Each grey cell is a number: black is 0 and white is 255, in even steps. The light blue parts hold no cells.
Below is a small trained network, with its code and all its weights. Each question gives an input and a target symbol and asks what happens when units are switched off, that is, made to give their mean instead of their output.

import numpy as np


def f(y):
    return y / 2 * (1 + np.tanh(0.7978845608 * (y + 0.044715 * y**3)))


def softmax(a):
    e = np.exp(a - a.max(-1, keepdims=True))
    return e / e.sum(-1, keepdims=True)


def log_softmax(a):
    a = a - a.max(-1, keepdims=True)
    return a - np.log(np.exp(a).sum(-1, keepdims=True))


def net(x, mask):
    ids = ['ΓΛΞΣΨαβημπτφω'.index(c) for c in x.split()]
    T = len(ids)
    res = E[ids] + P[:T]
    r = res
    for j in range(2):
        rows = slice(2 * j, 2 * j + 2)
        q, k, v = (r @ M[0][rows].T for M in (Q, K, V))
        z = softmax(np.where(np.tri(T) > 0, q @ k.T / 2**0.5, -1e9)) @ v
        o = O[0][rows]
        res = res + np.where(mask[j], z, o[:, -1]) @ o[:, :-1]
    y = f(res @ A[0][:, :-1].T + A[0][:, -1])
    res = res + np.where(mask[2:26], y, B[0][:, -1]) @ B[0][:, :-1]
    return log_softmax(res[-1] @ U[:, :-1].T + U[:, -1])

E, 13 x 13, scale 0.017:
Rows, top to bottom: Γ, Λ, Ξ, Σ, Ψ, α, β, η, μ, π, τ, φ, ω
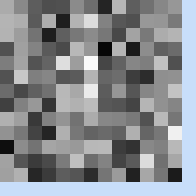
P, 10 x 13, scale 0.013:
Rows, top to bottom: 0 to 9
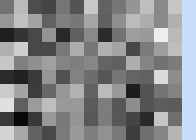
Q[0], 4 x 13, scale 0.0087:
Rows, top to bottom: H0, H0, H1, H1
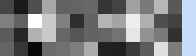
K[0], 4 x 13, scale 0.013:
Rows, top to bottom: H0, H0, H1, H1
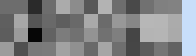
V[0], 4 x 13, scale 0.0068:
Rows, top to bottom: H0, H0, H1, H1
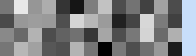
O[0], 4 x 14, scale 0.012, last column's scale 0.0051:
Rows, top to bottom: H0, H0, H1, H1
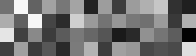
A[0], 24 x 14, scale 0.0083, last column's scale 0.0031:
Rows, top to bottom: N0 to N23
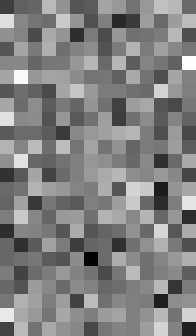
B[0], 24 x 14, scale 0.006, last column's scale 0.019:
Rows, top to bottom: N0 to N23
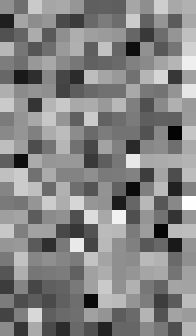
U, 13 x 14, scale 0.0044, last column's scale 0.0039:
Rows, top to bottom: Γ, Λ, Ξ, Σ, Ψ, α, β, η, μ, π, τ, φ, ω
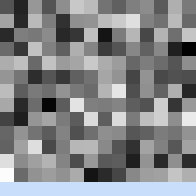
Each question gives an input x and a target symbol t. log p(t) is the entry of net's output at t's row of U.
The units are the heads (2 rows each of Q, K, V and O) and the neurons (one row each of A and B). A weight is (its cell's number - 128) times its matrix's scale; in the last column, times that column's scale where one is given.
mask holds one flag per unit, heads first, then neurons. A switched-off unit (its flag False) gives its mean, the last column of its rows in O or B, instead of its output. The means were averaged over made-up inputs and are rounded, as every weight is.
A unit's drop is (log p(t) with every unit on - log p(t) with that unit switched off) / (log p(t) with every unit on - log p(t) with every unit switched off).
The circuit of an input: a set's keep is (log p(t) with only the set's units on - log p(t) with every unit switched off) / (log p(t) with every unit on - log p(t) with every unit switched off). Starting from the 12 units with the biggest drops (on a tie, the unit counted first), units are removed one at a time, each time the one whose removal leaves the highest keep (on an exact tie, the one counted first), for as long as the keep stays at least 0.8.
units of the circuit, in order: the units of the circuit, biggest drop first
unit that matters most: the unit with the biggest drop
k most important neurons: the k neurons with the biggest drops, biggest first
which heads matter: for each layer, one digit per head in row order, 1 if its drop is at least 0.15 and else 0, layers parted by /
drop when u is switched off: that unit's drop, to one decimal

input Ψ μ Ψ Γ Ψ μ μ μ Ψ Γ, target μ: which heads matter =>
11
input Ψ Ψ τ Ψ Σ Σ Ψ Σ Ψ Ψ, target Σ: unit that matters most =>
H1
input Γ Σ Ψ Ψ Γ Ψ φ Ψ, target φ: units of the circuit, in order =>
H1, N8
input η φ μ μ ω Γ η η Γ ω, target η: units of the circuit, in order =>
H0, N16
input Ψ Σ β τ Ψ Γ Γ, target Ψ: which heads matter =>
01
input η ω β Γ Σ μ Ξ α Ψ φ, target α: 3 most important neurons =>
N15, N16, N5
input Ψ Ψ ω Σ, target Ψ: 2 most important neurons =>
N9, N12
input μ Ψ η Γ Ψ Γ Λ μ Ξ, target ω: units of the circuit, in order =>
N0, H0
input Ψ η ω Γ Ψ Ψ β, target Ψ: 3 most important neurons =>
N12, N9, N23
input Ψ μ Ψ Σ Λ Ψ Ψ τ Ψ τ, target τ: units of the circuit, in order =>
H1, H0, N22
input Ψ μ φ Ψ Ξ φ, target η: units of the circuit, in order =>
H1, N17
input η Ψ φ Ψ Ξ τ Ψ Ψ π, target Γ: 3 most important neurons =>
N2, N14, N0
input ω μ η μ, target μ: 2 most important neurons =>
N5, N15
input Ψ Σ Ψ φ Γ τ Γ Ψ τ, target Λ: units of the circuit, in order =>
H0, N16, N20
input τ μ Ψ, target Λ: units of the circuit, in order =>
H0, N16
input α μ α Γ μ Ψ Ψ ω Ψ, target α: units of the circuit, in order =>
H0, N16, H1
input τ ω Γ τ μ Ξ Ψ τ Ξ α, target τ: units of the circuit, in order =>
H1, H0, N22
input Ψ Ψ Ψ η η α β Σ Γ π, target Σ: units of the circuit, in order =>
H1, N9, N14, N11
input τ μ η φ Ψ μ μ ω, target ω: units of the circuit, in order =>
N11, H0
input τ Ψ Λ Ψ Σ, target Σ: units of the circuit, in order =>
H1, N9, N11, N14
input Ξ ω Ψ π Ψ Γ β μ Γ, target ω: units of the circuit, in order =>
H0, N0
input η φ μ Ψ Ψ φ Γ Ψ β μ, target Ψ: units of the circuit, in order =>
H1, N14
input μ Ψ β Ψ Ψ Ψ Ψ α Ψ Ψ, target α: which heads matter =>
10
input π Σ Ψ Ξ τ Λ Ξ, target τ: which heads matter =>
11
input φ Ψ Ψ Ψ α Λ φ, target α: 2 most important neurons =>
N15, N16
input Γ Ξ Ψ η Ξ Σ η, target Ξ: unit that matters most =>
N1
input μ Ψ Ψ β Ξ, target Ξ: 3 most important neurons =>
N1, N3, N14
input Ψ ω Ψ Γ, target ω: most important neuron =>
N11
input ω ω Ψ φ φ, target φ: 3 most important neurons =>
N8, N10, N7
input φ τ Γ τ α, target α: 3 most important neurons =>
N16, N5, N3
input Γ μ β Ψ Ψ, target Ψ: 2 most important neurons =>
N23, N3
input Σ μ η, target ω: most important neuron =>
N0
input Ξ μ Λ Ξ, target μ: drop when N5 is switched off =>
0.4
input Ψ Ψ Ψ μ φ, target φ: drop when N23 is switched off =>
0.0
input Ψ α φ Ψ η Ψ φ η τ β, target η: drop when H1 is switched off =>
0.2
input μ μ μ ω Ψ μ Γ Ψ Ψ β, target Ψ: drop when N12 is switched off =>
0.2
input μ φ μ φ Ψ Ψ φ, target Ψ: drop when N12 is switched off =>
0.1
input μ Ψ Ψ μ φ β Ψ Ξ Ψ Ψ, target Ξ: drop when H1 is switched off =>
0.5
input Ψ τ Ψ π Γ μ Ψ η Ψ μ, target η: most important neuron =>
N16
